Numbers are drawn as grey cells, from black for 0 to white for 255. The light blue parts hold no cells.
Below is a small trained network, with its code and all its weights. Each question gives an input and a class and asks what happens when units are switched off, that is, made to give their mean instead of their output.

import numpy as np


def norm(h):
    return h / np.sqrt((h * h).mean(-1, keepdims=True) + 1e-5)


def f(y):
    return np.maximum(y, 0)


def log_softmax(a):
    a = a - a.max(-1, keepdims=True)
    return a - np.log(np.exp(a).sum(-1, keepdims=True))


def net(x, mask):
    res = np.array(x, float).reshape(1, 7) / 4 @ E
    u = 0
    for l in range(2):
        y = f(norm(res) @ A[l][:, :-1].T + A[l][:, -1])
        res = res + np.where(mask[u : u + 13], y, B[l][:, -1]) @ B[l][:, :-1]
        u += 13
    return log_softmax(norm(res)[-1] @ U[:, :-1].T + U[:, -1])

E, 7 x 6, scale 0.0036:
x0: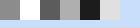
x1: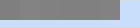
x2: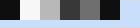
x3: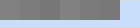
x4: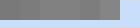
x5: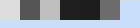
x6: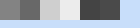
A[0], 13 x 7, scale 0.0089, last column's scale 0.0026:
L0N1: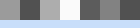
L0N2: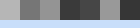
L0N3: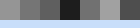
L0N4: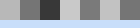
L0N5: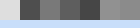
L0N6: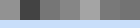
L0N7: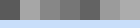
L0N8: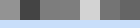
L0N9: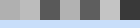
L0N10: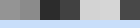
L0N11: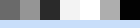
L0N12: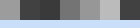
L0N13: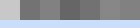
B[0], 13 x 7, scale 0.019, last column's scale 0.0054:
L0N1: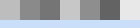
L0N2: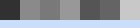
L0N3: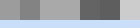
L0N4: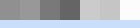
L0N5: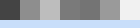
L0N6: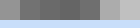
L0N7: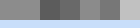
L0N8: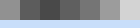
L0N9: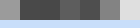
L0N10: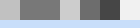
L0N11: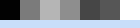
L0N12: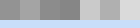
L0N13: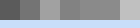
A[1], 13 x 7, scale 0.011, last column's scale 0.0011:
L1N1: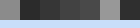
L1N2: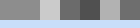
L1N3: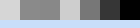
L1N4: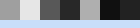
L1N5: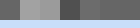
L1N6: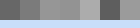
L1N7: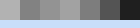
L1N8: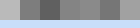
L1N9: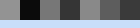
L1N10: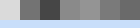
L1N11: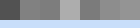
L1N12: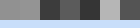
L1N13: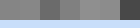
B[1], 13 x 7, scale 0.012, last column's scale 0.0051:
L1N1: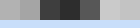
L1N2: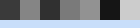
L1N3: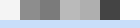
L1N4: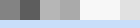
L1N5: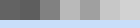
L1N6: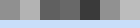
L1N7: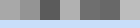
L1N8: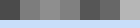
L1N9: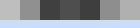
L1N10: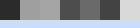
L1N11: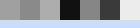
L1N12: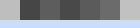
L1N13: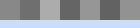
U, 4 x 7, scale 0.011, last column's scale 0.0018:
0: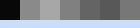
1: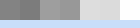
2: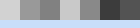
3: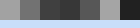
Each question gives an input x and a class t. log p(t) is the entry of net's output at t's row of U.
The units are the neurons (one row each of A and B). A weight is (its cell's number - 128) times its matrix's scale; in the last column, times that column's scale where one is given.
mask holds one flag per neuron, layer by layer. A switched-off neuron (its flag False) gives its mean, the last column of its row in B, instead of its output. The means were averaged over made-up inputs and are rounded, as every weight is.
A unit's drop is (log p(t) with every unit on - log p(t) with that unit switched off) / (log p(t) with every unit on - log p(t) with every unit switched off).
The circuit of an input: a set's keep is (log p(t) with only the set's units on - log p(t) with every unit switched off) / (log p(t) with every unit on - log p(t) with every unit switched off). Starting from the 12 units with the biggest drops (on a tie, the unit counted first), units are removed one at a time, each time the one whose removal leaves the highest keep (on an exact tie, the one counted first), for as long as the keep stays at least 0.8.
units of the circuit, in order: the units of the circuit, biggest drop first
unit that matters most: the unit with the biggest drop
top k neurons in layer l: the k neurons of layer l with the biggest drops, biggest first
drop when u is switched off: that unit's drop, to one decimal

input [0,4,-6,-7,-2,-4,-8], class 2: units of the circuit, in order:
[L0N10]
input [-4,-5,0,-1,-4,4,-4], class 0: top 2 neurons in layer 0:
[L0N5; L0N1]
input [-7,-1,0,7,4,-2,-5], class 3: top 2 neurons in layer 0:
[L0N8; L0N1]
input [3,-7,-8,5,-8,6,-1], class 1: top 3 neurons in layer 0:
[L0N4; L0N12; L0N11]
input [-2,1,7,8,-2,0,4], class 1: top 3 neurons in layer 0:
[L0N11; L0N10; L0N1]
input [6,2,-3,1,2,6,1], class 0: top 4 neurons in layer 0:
[L0N5; L0N2; L0N8; L0N13]
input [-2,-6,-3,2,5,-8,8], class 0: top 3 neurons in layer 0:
[L0N11; L0N10; L0N3]
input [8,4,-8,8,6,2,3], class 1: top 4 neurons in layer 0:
[L0N4; L0N12; L0N5; L0N8]
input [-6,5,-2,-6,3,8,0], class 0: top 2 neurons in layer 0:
[L0N5; L0N9]
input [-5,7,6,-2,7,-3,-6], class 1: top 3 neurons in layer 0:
[L0N9; L0N1; L0N3]
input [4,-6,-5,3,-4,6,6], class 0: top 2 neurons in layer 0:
[L0N5; L0N10]
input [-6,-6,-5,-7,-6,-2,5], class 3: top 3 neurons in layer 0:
[L0N8; L0N6; L0N10]
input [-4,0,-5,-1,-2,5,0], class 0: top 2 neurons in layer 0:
[L0N5; L0N2]
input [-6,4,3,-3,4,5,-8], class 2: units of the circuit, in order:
[L0N3]
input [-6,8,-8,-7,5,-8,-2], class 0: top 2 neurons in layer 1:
[L1N4; L1N3]
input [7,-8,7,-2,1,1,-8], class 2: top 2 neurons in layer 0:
[L0N4; L0N3]
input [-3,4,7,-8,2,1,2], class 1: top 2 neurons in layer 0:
[L0N11; L0N10]
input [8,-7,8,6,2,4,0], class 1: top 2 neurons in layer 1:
[L1N4; L1N5]
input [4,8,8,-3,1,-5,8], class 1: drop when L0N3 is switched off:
0.3
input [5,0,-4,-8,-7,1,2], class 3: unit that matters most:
L0N9
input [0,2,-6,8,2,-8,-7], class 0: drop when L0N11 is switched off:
1.2
